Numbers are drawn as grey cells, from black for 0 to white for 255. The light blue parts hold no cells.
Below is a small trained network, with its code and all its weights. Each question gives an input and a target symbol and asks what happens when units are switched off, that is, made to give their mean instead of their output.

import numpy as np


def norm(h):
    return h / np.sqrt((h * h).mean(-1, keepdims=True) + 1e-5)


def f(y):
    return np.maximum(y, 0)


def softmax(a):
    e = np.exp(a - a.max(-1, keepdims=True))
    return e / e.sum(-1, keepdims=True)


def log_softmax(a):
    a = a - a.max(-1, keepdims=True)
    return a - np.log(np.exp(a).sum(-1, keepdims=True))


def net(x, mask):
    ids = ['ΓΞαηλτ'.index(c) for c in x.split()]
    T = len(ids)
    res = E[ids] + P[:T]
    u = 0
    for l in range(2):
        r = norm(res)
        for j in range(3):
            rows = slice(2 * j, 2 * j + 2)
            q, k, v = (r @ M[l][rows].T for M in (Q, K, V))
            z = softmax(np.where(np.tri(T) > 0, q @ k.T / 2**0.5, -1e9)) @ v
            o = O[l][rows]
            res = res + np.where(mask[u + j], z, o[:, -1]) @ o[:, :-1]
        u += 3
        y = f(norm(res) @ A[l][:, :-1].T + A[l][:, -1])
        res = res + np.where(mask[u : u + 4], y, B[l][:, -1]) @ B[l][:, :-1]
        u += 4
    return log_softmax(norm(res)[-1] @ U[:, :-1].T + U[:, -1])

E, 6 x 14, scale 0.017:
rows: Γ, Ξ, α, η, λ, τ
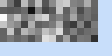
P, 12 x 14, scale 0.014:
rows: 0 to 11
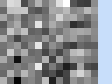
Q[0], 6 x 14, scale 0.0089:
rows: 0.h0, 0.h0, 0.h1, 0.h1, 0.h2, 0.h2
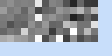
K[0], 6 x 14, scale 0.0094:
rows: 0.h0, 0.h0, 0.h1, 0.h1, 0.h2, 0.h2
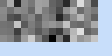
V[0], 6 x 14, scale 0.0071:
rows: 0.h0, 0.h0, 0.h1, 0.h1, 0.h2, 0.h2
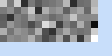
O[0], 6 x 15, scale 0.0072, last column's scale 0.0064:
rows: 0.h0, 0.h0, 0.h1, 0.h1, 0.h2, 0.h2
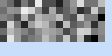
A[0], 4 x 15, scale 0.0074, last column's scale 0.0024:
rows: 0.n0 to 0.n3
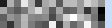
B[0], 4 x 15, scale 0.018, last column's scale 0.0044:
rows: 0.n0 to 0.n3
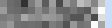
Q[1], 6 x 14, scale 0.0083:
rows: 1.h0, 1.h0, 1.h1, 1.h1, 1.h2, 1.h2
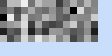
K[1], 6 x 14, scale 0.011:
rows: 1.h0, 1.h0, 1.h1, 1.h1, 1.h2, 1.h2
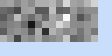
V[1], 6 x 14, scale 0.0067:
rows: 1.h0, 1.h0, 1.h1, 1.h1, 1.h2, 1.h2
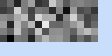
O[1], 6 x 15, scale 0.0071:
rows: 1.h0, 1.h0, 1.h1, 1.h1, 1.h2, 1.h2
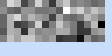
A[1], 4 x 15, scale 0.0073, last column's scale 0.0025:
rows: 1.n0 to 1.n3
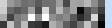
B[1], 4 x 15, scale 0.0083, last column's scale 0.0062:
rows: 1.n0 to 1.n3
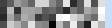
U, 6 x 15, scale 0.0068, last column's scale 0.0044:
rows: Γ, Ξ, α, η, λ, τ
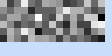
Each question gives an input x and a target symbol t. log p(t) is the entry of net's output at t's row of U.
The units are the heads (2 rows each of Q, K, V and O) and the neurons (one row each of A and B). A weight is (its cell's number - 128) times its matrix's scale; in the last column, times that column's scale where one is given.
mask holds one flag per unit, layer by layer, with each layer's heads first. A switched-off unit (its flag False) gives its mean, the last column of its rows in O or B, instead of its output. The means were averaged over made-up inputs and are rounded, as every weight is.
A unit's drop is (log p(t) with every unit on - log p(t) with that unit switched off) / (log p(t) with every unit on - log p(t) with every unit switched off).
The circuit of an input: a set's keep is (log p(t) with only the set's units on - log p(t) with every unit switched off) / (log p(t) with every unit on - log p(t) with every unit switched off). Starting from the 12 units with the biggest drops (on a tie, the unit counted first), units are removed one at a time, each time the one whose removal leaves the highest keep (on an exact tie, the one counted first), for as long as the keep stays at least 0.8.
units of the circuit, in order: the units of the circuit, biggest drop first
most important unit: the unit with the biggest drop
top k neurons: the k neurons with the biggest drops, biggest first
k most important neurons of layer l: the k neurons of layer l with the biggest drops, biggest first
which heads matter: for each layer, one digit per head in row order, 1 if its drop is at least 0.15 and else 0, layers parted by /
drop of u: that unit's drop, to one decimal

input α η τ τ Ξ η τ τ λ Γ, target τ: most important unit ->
0.h1
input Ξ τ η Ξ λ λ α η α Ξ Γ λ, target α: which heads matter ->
101 / 010
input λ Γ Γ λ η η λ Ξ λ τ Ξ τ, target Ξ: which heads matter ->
011 / 100
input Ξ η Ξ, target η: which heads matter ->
110 / 011
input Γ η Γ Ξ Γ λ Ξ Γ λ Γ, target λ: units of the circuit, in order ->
[0.h0; 1.n2]
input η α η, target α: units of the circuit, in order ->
[0.h0; 1.h1; 0.n2]
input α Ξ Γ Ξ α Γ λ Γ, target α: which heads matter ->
001 / 000
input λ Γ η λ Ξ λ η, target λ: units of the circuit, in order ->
[0.h0; 1.n2]
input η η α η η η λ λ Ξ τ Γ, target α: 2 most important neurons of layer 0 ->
[0.n3; 0.n2]
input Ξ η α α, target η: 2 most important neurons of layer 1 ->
[1.n0; 1.n3]
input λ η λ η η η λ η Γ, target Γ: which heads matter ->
000 / 001
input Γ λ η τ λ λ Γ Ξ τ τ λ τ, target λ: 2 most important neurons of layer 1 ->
[1.n2; 1.n0]
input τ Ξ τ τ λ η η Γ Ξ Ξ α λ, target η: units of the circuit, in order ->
[0.h0; 1.h1; 0.n1]
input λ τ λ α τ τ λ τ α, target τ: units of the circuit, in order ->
[0.h1]
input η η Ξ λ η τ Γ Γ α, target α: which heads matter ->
001 / 010
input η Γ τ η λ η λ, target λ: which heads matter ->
000 / 000
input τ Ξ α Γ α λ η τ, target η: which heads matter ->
001 / 000
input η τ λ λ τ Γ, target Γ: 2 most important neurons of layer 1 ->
[1.n2; 1.n3]
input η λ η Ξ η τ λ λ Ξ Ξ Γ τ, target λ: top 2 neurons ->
[1.n2; 0.n0]
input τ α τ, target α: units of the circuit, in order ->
[1.h1]
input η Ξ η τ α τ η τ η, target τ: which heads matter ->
110 / 001
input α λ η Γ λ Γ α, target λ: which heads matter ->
100 / 000
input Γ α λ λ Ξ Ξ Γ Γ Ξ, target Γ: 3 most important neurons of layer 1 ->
[1.n2; 1.n1; 1.n3]
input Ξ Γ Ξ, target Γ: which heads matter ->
110 / 011
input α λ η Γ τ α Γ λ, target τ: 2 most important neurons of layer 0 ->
[0.n0; 0.n2]
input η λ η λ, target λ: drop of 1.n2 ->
0.1
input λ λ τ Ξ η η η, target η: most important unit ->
0.n1
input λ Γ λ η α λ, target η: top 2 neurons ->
[0.n0; 1.n2]
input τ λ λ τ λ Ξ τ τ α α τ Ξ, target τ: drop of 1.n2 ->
0.2
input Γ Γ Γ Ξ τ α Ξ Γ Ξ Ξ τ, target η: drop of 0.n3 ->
0.6
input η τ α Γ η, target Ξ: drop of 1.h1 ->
0.0
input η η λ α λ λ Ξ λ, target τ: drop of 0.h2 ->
0.1
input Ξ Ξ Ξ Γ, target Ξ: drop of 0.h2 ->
0.2
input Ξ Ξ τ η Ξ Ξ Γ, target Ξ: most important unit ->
1.h0
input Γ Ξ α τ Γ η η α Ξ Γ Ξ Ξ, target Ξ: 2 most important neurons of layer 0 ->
[0.n2; 0.n1]
